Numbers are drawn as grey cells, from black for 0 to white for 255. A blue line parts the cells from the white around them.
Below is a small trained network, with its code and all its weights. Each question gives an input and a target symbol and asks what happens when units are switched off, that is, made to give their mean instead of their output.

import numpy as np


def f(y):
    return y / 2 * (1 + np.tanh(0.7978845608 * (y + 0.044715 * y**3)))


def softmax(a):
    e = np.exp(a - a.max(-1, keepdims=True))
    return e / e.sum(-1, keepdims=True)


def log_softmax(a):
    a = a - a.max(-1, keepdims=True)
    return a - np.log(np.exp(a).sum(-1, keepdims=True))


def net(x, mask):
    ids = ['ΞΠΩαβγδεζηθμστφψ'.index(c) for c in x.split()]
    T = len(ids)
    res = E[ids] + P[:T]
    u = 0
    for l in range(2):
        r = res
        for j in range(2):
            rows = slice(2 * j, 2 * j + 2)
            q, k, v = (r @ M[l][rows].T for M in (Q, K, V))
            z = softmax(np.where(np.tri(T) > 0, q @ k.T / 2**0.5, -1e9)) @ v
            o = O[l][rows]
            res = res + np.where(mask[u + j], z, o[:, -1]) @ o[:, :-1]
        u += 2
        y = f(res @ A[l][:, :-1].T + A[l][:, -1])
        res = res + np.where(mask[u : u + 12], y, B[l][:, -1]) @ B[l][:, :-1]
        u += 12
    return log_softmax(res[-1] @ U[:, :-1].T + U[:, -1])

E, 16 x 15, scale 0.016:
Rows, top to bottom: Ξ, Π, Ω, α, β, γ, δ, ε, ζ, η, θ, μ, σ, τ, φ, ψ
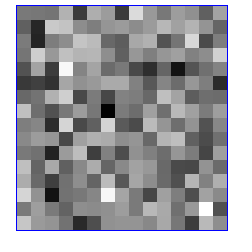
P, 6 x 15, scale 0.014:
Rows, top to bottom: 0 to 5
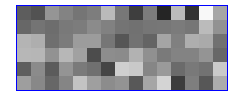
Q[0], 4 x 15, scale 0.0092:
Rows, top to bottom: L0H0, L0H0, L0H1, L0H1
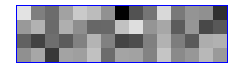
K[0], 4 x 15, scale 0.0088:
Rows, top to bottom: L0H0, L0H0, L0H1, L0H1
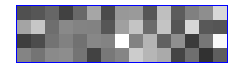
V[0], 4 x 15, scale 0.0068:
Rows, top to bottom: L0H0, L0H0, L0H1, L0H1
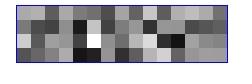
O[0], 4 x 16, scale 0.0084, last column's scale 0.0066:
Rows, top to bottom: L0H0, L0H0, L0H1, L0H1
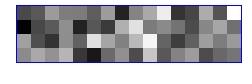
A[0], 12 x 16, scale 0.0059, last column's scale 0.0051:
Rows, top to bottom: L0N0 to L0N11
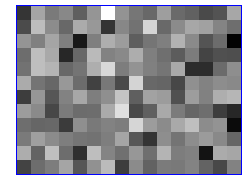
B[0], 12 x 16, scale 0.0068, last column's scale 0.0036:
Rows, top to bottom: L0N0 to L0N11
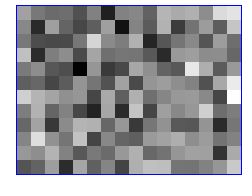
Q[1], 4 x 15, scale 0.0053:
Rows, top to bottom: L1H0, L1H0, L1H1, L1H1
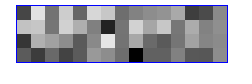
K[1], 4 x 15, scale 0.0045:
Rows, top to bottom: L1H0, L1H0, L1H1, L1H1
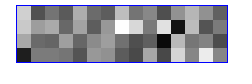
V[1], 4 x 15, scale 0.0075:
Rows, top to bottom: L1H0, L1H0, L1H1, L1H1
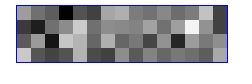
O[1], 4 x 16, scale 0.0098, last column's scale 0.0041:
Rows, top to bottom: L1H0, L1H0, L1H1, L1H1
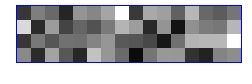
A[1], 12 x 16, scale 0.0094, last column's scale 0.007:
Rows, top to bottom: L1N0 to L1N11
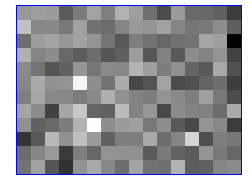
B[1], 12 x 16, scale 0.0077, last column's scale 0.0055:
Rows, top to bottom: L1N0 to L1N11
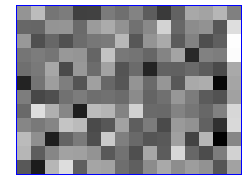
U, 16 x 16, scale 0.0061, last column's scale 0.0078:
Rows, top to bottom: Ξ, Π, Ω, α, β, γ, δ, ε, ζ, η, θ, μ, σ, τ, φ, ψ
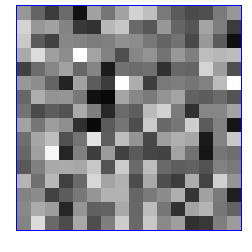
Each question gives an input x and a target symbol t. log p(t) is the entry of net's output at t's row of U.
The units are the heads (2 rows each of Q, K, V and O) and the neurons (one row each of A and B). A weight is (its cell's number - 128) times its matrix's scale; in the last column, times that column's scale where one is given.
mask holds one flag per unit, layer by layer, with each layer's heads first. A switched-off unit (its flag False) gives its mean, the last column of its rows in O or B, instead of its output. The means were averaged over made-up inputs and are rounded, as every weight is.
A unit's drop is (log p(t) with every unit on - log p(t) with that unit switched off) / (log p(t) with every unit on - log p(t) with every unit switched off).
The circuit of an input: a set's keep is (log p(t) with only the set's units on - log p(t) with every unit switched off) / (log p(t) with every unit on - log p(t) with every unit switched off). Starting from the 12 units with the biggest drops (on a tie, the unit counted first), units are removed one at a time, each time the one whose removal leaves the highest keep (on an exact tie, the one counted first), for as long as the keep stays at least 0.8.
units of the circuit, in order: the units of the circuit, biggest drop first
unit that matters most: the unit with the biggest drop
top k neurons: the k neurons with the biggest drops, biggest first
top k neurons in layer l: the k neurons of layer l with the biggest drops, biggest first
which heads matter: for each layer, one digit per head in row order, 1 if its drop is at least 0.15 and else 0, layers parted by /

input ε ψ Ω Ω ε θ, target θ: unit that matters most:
L1H1
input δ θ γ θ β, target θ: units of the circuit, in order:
L0H1, L1H1, L0H0
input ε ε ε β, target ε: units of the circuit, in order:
L0H0, L0N11
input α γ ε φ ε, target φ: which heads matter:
10 / 10
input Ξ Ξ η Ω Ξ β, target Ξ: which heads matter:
11 / 00
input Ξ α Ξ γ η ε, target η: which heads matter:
11 / 00
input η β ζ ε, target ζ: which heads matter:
01 / 00
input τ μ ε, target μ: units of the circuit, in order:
L0H1, L1N8, L1H0, L1N11
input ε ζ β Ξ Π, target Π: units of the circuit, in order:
L1H0, L0N6
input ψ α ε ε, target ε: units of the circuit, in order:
L0H0, L1H1
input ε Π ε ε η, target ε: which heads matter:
10 / 00
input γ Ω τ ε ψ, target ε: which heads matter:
10 / 00
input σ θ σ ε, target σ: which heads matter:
00 / 01
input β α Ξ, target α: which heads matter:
00 / 11
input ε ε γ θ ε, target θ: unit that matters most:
L0H1
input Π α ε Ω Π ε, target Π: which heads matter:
00 / 10
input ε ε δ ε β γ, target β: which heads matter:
10 / 01
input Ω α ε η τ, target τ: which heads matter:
00 / 11
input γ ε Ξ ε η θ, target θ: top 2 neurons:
L1N4, L0N6
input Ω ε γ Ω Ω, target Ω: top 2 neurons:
L1N8, L1N3
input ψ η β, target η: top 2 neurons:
L1N7, L1N2
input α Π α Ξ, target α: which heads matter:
10 / 11
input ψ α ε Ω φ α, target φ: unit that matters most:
L1H0
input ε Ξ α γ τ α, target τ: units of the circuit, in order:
L1H0, L1N9, L1H1
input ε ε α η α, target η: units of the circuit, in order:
L0H1, L0H0, L1N5
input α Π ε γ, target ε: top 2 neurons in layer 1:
L1N10, L1N7
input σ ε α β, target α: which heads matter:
10 / 10
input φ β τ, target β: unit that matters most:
L1H1
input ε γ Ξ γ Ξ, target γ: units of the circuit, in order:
L1H0, L1H1
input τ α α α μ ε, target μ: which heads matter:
01 / 00
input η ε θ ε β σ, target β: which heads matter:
10 / 11
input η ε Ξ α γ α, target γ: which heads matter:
10 / 01
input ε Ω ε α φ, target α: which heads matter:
10 / 01
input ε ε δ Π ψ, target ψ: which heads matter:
01 / 10
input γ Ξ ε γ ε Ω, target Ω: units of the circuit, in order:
L1N9
